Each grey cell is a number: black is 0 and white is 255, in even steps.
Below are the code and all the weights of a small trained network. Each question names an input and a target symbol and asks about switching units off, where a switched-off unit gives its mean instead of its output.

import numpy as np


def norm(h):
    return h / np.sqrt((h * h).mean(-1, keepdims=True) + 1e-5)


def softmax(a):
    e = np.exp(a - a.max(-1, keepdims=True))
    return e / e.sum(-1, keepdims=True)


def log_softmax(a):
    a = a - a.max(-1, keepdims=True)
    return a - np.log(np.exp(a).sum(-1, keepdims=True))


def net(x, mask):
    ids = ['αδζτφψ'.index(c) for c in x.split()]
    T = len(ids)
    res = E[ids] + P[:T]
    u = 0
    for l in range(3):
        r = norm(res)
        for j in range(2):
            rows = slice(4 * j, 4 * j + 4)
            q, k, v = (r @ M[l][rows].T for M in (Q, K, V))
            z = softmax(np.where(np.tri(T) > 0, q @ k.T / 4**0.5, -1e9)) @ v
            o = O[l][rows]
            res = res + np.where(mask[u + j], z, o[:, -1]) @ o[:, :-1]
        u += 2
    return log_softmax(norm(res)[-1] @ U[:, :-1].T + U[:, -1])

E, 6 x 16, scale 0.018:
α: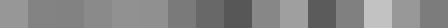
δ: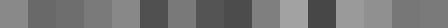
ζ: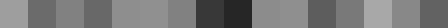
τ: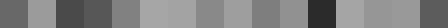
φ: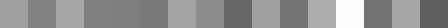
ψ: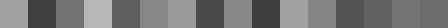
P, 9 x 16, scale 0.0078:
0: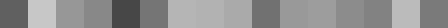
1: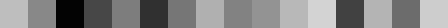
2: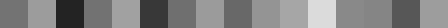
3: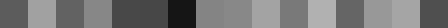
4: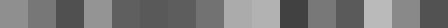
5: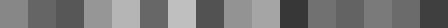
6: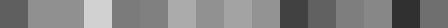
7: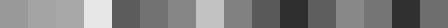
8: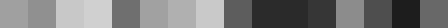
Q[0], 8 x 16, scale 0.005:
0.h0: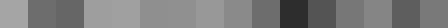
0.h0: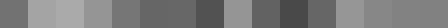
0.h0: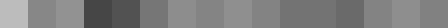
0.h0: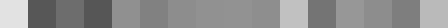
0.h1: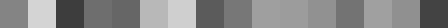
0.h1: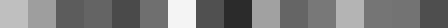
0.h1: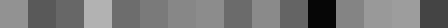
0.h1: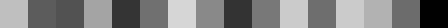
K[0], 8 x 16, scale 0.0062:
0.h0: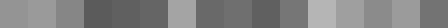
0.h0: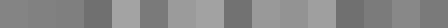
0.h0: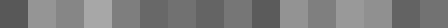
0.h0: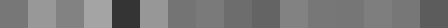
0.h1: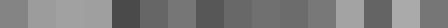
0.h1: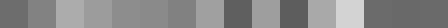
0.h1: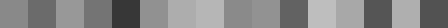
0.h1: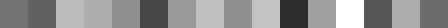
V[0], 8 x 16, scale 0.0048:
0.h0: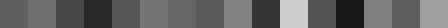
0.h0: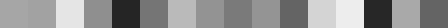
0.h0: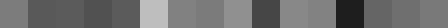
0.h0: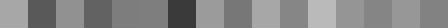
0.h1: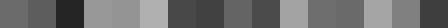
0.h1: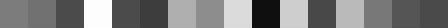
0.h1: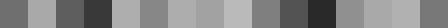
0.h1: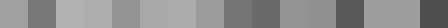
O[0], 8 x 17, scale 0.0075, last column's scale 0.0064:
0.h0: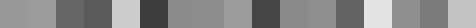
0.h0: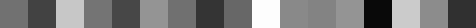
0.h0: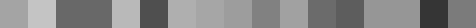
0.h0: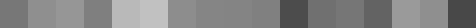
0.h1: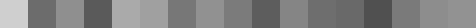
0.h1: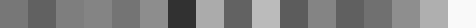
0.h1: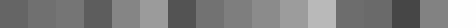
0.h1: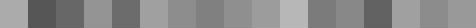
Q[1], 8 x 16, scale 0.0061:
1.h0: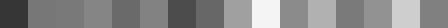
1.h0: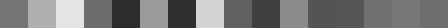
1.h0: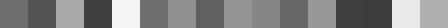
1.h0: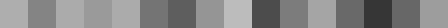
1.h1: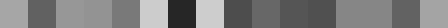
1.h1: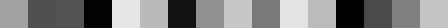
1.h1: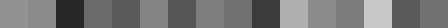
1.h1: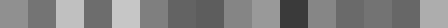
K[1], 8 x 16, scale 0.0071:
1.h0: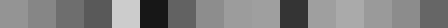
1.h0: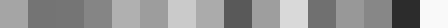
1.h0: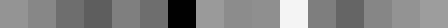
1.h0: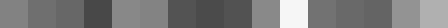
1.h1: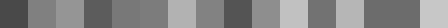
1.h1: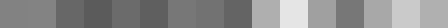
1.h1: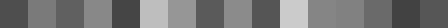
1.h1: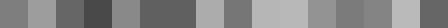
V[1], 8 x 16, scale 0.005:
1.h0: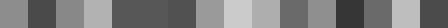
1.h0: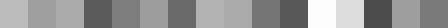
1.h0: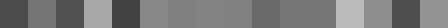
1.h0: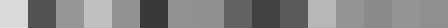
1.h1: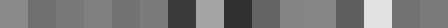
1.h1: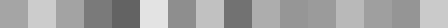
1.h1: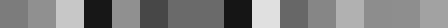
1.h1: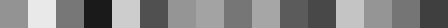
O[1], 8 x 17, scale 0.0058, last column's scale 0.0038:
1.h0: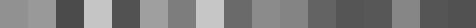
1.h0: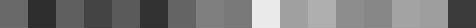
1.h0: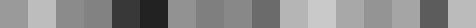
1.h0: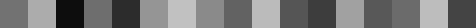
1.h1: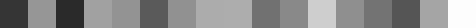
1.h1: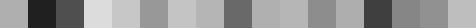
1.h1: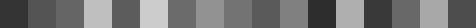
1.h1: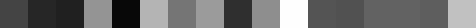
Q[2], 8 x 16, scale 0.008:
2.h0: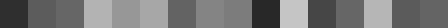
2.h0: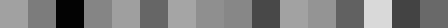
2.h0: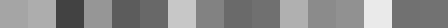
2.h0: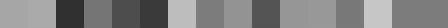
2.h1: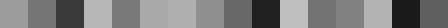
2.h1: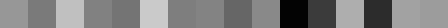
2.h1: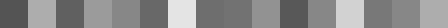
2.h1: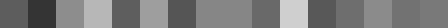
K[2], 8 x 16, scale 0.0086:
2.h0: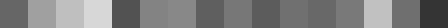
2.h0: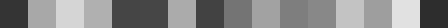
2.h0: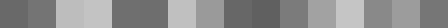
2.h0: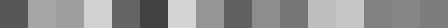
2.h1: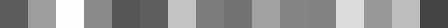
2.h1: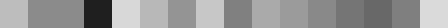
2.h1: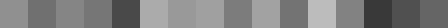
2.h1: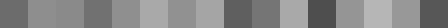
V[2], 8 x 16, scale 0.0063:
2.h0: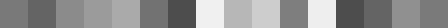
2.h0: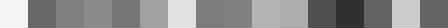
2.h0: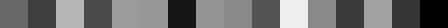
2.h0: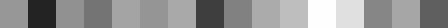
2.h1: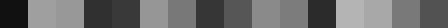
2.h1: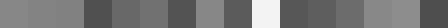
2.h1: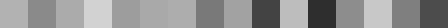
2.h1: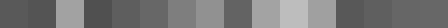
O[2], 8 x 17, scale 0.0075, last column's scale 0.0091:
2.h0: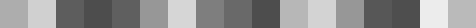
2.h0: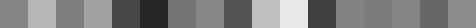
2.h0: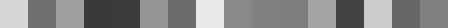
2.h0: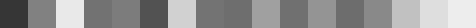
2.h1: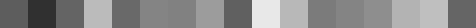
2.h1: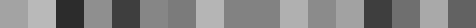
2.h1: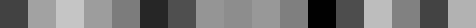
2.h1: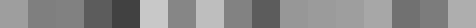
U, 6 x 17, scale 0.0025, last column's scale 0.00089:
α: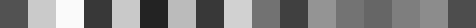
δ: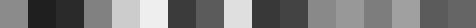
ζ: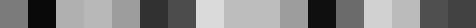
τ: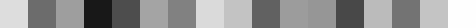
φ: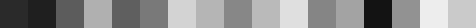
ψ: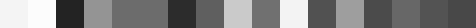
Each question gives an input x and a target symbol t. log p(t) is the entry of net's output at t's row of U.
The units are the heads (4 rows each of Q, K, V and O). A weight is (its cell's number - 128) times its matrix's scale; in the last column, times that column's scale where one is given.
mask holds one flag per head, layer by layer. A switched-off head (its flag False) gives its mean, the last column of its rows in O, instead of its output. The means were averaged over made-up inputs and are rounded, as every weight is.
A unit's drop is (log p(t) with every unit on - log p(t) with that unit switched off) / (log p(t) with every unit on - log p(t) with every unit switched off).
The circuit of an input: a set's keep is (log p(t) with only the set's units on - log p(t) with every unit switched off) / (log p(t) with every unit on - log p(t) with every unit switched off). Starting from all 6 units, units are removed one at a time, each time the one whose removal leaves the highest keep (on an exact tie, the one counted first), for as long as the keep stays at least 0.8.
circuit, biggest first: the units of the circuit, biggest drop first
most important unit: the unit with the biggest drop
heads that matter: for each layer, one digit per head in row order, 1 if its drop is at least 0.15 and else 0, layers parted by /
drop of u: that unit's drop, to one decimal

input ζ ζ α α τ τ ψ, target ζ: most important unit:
0.h1
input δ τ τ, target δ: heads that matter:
00 / 00 / 10
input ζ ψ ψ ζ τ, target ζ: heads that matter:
11 / 00 / 10
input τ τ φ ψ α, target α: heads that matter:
01 / 01 / 10
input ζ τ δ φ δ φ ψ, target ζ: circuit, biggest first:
[0.h0, 0.h1, 2.h0, 2.h1]
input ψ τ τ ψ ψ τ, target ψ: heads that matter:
01 / 10 / 10
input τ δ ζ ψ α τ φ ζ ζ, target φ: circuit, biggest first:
[0.h1, 1.h0, 2.h1, 2.h0]
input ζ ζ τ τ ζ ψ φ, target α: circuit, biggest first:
[0.h1, 1.h1, 2.h0]
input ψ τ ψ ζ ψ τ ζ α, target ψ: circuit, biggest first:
[2.h0, 0.h1, 1.h0]
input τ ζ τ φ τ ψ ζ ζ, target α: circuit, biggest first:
[0.h1, 2.h0]
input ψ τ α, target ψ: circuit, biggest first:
[2.h0, 1.h0]
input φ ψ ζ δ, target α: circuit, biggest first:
[1.h1, 2.h0]
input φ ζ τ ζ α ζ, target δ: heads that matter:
11 / 11 / 11
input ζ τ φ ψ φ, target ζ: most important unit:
0.h0
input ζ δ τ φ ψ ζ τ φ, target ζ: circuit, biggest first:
[0.h0, 0.h1, 2.h0, 2.h1]
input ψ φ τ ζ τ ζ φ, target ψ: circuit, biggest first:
[0.h0, 2.h0, 0.h1, 1.h0]
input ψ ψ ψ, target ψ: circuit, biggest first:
[2.h0, 1.h0]
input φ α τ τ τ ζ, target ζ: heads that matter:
11 / 10 / 01
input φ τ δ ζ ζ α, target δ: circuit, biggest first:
[0.h0, 2.h0, 1.h1]
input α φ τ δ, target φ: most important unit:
2.h1
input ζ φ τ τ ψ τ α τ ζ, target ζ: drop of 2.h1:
0.2
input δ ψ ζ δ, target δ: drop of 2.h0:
0.6
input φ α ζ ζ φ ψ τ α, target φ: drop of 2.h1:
0.2
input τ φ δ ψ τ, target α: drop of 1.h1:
1.1
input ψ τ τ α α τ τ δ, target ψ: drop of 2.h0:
0.5
